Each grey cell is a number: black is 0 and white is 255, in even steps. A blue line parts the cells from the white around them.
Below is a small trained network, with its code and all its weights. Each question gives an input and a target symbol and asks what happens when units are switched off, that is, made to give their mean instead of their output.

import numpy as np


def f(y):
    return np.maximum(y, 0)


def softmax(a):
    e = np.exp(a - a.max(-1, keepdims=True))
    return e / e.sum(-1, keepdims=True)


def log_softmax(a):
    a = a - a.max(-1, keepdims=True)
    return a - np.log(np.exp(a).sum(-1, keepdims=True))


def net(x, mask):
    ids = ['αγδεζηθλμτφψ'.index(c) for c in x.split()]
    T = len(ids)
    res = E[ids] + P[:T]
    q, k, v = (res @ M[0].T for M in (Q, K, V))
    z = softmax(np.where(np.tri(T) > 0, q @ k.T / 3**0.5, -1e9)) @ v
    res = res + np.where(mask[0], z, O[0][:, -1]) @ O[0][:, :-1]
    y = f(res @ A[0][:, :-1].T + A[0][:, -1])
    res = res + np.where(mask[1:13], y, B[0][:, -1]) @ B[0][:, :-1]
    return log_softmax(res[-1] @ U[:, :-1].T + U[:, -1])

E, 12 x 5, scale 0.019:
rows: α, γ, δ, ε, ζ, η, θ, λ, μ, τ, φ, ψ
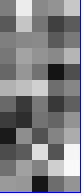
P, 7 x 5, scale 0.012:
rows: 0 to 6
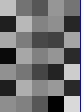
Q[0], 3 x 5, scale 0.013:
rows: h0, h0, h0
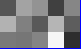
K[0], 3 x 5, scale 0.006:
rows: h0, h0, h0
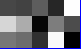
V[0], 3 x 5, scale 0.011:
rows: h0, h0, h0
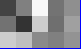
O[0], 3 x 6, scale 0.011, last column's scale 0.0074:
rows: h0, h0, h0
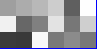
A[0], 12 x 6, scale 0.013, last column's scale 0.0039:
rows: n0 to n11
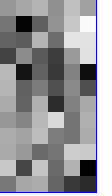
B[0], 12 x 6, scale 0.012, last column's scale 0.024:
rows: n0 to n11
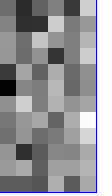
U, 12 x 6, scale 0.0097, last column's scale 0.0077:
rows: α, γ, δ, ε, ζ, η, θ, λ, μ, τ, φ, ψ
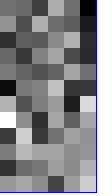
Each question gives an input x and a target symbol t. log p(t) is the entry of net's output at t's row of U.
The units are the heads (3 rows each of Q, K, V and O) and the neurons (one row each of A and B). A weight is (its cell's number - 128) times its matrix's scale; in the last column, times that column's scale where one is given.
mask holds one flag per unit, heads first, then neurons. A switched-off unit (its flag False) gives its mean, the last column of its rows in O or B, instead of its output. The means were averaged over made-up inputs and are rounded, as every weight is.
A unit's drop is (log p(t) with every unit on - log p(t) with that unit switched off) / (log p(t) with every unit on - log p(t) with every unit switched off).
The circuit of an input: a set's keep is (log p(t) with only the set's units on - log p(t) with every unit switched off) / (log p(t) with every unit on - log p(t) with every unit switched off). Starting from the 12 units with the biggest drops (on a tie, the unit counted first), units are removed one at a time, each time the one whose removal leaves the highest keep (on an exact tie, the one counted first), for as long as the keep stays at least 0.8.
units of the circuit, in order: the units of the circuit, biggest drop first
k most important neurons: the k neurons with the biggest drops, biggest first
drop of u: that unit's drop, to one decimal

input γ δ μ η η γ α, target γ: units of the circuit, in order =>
[h0; n2; n0]
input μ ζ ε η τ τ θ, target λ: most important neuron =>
[n10]
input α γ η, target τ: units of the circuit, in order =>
[h0; n6; n2]
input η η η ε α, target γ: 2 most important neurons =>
[n2; n3]
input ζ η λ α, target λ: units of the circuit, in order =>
[h0; n7]
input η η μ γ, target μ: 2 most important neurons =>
[n0; n2]
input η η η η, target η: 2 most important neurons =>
[n11; n3]
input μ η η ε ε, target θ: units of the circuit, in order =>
[n7; n2; n8; h0]
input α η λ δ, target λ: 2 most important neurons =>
[n7; n0]
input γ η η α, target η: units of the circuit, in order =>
[h0; n7]
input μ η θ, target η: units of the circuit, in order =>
[n4; n5]
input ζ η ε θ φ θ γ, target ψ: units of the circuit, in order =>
[h0; n3; n0]
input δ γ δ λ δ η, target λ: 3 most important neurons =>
[n5; n7; n4]
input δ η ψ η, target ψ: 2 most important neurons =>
[n0; n3]
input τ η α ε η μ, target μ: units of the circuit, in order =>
[n0]
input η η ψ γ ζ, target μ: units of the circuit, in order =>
[n4; h0]
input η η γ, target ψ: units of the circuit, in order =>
[h0; n3]
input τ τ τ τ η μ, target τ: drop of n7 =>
0.3
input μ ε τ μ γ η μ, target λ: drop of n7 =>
0.0
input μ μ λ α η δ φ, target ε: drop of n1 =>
0.1
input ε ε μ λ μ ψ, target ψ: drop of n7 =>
-0.1
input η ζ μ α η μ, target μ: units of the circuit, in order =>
[h0]
